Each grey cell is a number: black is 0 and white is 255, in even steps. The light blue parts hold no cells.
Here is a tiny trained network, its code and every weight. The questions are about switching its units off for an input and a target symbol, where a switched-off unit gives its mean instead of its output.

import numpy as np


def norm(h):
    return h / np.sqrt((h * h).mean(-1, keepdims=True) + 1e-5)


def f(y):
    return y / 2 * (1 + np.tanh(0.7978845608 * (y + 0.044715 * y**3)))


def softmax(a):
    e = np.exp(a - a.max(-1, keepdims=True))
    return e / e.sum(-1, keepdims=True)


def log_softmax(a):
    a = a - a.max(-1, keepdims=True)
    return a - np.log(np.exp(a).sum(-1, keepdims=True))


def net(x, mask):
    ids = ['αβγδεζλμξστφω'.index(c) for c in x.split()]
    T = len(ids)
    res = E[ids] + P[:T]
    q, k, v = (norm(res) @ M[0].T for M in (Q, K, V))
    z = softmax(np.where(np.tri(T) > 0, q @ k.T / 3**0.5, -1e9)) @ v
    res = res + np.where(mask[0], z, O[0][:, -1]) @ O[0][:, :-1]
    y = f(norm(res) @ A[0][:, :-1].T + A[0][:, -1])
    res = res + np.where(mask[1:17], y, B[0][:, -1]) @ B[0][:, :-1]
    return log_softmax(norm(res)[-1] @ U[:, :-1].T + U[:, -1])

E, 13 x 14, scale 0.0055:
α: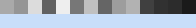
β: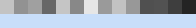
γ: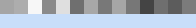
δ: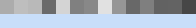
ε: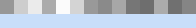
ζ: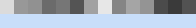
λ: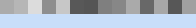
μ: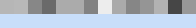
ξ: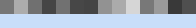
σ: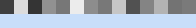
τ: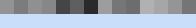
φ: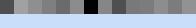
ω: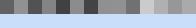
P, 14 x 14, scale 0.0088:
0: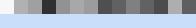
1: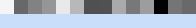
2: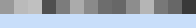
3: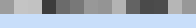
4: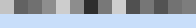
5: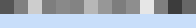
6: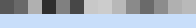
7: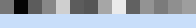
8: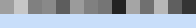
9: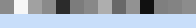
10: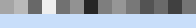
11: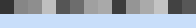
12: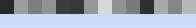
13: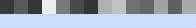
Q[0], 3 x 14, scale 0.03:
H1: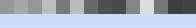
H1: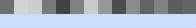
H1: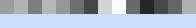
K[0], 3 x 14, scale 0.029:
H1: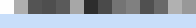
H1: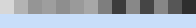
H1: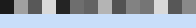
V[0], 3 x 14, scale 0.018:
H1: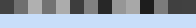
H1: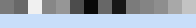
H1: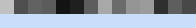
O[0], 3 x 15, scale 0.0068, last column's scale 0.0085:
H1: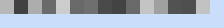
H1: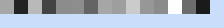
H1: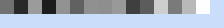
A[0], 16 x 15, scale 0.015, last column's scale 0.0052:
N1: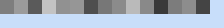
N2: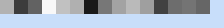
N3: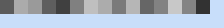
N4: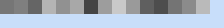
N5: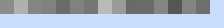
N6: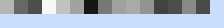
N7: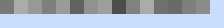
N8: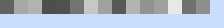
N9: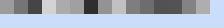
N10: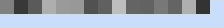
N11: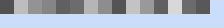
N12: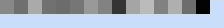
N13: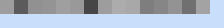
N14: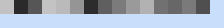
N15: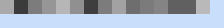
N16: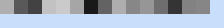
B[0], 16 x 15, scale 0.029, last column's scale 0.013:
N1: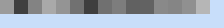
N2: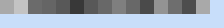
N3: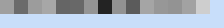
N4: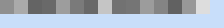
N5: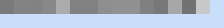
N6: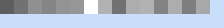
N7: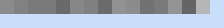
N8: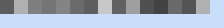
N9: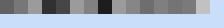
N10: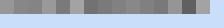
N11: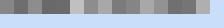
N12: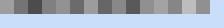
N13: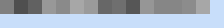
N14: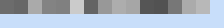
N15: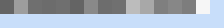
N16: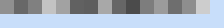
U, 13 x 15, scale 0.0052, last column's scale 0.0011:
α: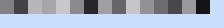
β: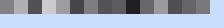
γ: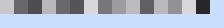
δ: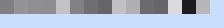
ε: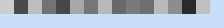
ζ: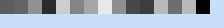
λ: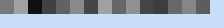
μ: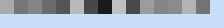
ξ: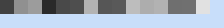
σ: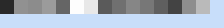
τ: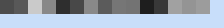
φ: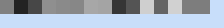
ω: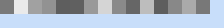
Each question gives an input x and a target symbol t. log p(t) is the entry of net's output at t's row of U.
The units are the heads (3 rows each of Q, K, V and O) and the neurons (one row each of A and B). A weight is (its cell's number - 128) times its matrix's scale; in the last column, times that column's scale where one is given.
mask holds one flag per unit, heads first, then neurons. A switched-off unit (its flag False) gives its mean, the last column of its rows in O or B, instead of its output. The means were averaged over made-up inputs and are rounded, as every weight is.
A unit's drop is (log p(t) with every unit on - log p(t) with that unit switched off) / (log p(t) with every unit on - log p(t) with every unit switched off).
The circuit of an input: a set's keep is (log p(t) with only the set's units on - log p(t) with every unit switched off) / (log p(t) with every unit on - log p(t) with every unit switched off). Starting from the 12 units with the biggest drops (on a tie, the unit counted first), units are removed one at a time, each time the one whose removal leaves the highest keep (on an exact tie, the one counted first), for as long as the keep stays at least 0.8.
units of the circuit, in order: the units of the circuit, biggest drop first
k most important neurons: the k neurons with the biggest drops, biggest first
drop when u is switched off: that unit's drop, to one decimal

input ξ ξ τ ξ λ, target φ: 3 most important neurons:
[N13, N9, N14]
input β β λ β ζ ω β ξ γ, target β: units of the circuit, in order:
[H1, N14]
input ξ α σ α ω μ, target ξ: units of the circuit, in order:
[H1, N16, N15]
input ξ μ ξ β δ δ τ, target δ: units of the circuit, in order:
[H1, N5]
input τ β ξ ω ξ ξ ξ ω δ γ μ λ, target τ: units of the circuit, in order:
[H1, N8, N3]
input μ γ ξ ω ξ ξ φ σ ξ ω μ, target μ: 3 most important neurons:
[N9, N3, N4]
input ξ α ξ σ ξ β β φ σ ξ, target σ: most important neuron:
[N6]
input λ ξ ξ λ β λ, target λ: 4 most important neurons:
[N8, N2, N14, N12]
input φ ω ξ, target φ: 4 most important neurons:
[N13, N8, N12, N3]
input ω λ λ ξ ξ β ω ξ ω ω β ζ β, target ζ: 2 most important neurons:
[N3, N15]
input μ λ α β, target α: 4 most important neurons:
[N14, N16, N9, N3]
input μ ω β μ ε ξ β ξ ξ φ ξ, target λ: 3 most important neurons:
[N2, N8, N14]
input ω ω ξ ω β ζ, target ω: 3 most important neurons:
[N8, N3, N4]
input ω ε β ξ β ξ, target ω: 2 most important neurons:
[N8, N3]
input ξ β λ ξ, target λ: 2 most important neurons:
[N8, N2]
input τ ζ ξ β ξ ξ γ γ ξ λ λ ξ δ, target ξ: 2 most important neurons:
[N16, N4]
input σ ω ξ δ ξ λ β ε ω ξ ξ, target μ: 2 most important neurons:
[N3, N9]
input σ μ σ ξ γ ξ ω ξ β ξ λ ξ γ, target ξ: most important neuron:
[N16]
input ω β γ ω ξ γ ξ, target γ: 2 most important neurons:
[N12, N6]
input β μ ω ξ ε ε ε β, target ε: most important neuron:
[N2]
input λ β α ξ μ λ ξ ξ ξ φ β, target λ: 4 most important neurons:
[N2, N8, N14, N13]
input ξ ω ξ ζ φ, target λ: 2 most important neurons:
[N2, N8]
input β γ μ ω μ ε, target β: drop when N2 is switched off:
0.0
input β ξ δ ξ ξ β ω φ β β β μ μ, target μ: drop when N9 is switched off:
0.4
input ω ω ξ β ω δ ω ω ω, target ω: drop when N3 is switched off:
0.4
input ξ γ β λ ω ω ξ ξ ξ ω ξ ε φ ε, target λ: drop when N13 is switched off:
0.2
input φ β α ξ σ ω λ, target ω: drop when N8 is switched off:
0.6
